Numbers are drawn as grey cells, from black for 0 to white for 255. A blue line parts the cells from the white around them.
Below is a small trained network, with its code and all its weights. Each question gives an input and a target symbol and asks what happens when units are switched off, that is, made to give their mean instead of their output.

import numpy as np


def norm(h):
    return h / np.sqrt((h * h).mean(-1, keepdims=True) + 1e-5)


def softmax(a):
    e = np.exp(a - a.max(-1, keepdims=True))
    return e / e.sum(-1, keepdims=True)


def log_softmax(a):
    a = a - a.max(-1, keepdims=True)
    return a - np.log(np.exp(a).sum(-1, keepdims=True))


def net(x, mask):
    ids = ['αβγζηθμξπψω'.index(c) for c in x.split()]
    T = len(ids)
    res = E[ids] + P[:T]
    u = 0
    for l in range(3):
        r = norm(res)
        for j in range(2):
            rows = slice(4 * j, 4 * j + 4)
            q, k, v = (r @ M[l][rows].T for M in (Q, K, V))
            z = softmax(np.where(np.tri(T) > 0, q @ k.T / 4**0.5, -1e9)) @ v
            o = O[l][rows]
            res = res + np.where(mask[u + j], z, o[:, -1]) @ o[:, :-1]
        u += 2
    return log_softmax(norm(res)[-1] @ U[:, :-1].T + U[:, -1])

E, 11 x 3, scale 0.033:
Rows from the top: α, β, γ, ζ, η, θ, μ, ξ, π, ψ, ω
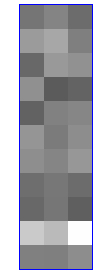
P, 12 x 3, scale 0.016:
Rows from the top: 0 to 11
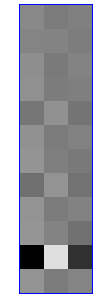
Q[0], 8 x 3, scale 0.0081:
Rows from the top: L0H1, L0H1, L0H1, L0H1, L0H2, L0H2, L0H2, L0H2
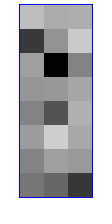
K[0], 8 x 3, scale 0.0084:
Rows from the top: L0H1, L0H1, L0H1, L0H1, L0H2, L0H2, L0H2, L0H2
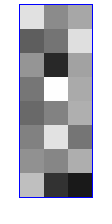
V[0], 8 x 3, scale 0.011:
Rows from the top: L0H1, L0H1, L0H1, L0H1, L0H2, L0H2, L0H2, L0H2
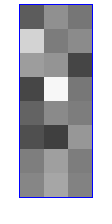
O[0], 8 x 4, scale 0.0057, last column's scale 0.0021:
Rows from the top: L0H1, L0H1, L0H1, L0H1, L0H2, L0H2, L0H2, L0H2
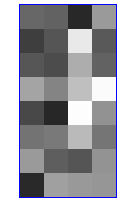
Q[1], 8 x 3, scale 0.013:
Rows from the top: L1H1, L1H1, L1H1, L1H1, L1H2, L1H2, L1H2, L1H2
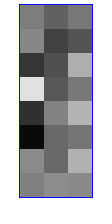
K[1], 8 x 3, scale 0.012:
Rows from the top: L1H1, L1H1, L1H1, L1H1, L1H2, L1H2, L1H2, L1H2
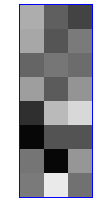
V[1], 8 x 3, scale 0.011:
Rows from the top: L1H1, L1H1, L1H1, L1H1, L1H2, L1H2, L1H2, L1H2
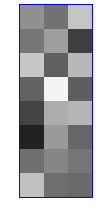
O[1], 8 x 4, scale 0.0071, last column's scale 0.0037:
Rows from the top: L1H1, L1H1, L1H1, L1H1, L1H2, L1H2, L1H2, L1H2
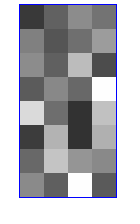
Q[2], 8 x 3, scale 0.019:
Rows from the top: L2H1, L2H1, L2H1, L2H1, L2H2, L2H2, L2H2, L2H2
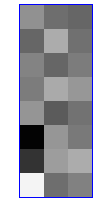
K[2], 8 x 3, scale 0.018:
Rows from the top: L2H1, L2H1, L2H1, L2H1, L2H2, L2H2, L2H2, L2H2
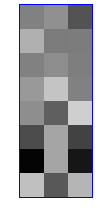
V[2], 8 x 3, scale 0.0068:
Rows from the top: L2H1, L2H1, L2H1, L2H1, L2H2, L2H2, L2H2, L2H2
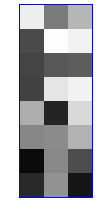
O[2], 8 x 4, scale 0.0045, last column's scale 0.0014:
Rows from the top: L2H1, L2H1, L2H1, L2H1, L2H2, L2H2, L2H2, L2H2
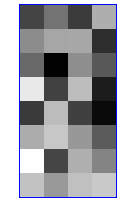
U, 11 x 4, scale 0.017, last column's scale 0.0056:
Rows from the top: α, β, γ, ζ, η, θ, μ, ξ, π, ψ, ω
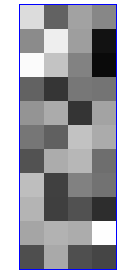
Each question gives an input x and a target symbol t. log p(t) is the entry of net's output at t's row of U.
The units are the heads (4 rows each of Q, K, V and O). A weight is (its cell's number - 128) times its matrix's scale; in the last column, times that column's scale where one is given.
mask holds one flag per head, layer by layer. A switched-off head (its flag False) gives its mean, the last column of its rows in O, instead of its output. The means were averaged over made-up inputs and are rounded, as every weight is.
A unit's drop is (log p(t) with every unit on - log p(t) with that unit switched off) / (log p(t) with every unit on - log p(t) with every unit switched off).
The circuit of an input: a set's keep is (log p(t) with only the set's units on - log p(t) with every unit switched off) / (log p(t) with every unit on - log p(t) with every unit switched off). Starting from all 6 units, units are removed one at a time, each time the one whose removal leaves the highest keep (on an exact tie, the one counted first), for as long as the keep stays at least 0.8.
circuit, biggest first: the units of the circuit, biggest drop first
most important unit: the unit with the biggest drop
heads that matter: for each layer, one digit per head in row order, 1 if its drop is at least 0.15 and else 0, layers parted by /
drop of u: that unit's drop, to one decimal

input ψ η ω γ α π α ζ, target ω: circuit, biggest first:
(L1H1; L2H2; L1H2)
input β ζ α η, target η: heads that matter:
00 / 00 / 00
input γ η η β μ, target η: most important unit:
L1H2
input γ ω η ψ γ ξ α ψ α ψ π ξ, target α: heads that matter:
00 / 01 / 01
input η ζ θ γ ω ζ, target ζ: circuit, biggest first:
(L1H2; L2H2)
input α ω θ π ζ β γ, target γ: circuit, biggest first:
(L2H2; L1H2)
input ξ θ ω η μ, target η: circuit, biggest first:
(L0H1; L1H2; L2H2)
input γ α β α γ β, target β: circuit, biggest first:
(L2H2; L1H2)
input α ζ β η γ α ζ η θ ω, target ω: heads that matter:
10 / 00 / 01
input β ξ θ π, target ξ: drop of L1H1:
0.1
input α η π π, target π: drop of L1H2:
0.3
